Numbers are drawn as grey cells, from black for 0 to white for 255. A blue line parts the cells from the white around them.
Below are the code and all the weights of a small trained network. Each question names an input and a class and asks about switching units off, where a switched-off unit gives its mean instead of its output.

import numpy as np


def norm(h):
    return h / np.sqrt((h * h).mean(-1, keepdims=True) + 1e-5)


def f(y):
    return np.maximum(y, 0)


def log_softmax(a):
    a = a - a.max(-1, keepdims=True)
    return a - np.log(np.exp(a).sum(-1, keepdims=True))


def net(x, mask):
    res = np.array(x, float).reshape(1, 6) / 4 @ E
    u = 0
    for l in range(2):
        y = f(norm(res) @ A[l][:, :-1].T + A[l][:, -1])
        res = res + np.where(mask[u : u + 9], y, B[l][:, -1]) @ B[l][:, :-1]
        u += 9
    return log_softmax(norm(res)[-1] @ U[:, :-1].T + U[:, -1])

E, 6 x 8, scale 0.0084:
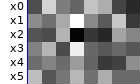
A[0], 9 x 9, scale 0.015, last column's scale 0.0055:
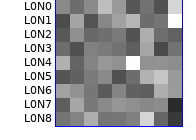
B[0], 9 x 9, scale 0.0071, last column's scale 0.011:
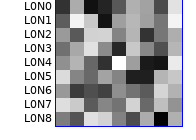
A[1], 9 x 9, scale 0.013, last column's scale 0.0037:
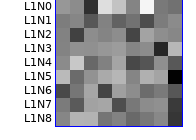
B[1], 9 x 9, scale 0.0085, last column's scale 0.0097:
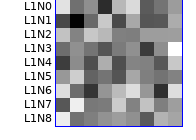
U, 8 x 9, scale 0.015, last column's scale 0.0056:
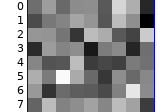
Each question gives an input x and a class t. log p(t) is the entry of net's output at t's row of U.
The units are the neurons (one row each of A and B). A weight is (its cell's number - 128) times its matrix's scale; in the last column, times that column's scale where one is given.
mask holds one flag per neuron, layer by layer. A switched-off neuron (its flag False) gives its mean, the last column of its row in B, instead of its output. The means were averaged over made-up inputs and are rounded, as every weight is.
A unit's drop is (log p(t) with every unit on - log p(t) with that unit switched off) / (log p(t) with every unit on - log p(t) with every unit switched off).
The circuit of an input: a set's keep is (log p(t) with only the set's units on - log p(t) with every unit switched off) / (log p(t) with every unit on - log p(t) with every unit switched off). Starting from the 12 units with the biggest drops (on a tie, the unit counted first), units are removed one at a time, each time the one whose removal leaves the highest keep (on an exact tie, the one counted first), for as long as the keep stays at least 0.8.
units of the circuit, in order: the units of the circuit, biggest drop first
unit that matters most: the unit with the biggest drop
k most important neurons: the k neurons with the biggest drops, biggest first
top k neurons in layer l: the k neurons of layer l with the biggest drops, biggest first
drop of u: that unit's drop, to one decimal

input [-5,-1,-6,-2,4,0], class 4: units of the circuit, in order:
(L0N1, L1N1)
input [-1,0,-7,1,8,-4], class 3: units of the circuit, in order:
(L0N4, L1N4)
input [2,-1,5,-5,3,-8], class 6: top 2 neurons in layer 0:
(L0N4, L0N1)
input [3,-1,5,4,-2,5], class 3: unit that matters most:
L0N4
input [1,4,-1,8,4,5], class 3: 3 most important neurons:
(L0N0, L1N6, L1N1)
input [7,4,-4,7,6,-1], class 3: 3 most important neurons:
(L0N4, L0N0, L1N4)
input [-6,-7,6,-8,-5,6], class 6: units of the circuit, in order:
(L0N1, L0N5, L0N0)
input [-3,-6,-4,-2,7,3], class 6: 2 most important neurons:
(L0N6, L0N0)
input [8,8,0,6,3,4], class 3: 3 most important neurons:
(L0N0, L0N4, L1N6)
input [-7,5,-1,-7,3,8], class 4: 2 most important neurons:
(L0N1, L0N5)
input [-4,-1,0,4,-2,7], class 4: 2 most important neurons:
(L0N1, L1N1)
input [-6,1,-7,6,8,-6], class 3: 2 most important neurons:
(L0N0, L1N4)
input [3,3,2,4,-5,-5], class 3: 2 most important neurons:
(L0N4, L0N8)
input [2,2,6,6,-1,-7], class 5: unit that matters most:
L0N2
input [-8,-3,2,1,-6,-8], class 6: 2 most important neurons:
(L0N5, L0N6)
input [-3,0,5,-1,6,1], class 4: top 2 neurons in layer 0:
(L0N5, L0N1)
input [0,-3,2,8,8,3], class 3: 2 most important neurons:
(L0N0, L0N5)
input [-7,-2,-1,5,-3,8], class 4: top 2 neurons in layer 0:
(L0N1, L0N5)
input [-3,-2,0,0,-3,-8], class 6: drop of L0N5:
0.2
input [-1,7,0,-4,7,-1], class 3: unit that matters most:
L0N0
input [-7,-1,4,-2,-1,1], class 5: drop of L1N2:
0.2
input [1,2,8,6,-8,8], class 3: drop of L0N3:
0.0
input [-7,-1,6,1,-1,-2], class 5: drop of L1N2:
0.1
